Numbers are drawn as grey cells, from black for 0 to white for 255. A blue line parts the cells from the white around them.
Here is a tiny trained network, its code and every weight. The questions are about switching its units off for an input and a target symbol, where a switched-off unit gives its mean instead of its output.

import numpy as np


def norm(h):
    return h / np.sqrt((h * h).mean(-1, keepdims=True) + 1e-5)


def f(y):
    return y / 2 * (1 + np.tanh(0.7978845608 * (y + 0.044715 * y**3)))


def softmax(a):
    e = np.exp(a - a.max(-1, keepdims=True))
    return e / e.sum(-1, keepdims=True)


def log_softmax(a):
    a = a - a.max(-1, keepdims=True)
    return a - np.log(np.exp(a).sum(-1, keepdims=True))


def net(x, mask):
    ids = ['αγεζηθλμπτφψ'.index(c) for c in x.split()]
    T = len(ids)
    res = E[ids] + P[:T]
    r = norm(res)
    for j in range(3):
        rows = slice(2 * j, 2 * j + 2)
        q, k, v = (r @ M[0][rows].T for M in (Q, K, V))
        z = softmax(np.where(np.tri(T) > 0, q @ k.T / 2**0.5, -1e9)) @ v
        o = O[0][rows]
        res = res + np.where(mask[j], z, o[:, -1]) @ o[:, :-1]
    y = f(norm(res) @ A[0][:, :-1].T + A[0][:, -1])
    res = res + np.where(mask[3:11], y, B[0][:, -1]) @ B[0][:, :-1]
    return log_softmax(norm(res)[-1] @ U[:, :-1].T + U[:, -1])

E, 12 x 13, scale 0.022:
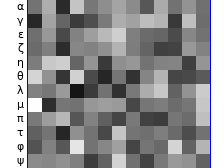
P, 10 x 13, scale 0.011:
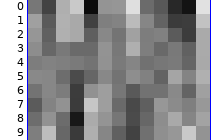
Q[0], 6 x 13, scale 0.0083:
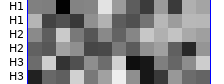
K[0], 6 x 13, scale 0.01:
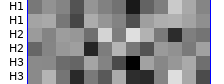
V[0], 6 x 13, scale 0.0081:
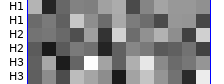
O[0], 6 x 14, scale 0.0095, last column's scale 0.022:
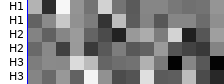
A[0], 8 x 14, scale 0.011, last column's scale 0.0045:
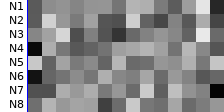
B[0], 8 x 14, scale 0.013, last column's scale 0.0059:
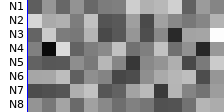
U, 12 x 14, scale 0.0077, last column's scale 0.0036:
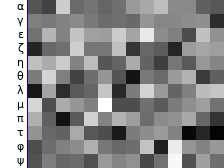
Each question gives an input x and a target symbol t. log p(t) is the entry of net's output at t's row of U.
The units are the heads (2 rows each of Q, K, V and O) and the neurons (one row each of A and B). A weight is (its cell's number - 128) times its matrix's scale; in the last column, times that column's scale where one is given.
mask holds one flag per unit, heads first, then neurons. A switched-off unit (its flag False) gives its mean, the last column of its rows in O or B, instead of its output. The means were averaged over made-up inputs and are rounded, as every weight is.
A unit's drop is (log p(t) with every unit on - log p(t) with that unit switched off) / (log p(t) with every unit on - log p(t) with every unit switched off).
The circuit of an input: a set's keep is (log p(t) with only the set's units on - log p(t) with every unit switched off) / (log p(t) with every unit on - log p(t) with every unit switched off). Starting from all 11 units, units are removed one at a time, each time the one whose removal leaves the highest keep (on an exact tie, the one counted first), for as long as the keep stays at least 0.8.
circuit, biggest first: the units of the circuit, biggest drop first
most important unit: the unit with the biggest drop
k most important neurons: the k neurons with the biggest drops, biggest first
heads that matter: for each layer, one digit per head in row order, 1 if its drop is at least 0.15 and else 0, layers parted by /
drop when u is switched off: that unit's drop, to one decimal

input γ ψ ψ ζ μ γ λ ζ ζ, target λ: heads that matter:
101
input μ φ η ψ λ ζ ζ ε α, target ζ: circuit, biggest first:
H3
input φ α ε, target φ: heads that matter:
001
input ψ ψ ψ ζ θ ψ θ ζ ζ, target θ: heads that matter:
001
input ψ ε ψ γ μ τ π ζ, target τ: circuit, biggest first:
H2, H3
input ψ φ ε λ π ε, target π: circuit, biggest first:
H1, H3, N4
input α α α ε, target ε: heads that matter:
011
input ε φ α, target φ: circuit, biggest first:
H3, N7
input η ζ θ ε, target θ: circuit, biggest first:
H3, N6
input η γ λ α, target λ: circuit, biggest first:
H1, H3
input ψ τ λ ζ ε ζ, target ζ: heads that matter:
011
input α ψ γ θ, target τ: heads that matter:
001
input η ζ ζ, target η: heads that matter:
101
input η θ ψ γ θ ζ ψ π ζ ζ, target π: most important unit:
H1
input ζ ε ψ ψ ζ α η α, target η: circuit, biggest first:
H3, H2, N8
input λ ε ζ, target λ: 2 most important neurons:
N2, N4
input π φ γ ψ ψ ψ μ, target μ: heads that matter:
101
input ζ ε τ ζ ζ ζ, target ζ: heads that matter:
001
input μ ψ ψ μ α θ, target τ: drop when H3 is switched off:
1.1
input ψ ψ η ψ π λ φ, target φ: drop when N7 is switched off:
0.2
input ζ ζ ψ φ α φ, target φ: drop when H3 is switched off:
1.0
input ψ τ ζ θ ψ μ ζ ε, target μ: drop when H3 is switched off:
0.6
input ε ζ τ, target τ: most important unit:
H2
